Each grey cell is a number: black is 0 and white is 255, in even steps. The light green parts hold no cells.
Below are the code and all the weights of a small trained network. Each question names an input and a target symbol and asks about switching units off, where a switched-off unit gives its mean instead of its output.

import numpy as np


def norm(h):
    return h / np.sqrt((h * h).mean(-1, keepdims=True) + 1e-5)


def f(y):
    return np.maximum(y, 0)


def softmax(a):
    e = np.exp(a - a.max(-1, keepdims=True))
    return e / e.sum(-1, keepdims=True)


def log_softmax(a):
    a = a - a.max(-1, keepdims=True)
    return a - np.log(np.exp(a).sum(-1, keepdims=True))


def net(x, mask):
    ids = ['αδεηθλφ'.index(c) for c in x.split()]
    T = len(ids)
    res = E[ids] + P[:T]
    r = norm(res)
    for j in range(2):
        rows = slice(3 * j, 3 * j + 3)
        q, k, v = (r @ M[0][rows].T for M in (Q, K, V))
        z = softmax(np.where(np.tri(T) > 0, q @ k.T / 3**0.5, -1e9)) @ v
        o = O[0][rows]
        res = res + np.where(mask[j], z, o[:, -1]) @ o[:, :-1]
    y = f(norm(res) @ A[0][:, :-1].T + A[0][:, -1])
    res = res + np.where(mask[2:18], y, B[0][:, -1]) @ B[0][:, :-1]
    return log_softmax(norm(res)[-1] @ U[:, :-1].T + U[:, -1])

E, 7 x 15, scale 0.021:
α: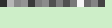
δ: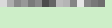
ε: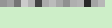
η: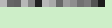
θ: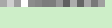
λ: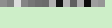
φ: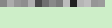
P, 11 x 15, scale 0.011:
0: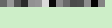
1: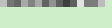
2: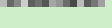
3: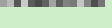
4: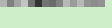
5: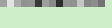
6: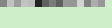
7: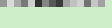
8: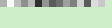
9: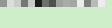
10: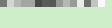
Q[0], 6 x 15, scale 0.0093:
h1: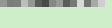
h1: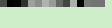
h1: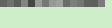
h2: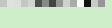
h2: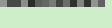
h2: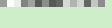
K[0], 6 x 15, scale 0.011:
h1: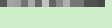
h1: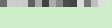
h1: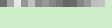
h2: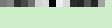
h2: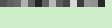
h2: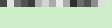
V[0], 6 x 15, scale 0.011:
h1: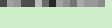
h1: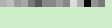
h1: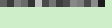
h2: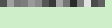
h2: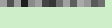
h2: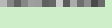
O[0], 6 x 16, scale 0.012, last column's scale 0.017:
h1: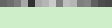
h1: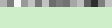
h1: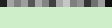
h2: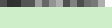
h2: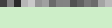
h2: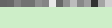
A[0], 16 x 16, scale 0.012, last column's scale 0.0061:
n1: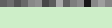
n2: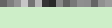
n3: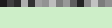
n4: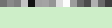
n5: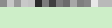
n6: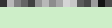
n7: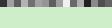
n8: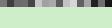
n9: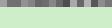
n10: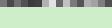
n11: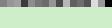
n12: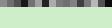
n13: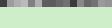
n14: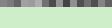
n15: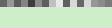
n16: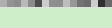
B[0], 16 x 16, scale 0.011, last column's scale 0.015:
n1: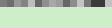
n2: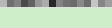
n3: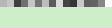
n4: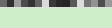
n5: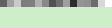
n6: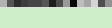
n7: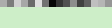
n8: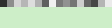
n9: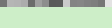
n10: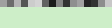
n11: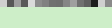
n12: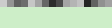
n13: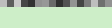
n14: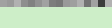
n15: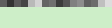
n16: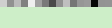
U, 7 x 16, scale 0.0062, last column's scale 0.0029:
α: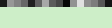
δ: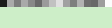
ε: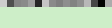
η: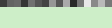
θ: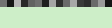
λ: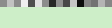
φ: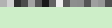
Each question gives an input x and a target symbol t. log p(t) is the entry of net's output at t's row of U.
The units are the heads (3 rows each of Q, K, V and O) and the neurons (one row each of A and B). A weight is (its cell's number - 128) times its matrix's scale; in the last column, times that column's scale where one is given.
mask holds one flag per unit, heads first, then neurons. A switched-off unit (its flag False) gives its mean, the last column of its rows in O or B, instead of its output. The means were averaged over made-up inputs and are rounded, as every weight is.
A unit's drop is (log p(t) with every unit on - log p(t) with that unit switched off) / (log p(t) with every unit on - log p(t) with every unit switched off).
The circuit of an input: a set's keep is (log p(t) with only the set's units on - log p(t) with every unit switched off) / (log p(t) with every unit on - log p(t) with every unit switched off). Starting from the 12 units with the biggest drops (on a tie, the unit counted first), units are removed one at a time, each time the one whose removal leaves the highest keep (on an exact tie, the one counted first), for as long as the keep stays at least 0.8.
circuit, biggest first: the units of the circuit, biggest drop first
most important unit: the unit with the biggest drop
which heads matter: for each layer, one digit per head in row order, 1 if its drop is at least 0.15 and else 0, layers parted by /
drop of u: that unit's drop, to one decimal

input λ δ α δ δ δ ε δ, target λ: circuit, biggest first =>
[h1, n7]
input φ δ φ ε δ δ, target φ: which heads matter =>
11
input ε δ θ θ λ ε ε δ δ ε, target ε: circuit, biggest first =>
[h1, h2]
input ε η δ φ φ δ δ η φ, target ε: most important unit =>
h2
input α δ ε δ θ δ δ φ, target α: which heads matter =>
10
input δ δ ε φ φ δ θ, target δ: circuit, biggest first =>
[h1, n8]
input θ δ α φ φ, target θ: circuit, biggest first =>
[h2, n3]
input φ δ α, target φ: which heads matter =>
10
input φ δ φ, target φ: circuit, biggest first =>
[n3, h1, n12]
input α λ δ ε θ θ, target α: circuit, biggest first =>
[h1, n4]
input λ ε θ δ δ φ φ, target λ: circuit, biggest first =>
[h1, n7, h2]
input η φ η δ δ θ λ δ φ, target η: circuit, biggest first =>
[n3, n10, h1]
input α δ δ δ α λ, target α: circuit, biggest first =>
[h1, n4]
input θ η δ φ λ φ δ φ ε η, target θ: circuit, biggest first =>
[n3]
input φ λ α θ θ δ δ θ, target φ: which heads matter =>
11
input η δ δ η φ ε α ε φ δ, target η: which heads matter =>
11
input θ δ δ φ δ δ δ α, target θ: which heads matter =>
01
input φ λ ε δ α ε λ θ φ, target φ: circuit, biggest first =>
[h1, n3, n12]
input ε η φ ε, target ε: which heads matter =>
01
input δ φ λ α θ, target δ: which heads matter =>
11
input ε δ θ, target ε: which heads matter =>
10
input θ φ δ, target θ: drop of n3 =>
0.2
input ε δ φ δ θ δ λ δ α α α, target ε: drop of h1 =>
0.2
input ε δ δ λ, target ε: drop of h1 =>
0.1
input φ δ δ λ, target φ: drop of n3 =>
0.3
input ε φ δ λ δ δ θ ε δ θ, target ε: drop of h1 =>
0.3
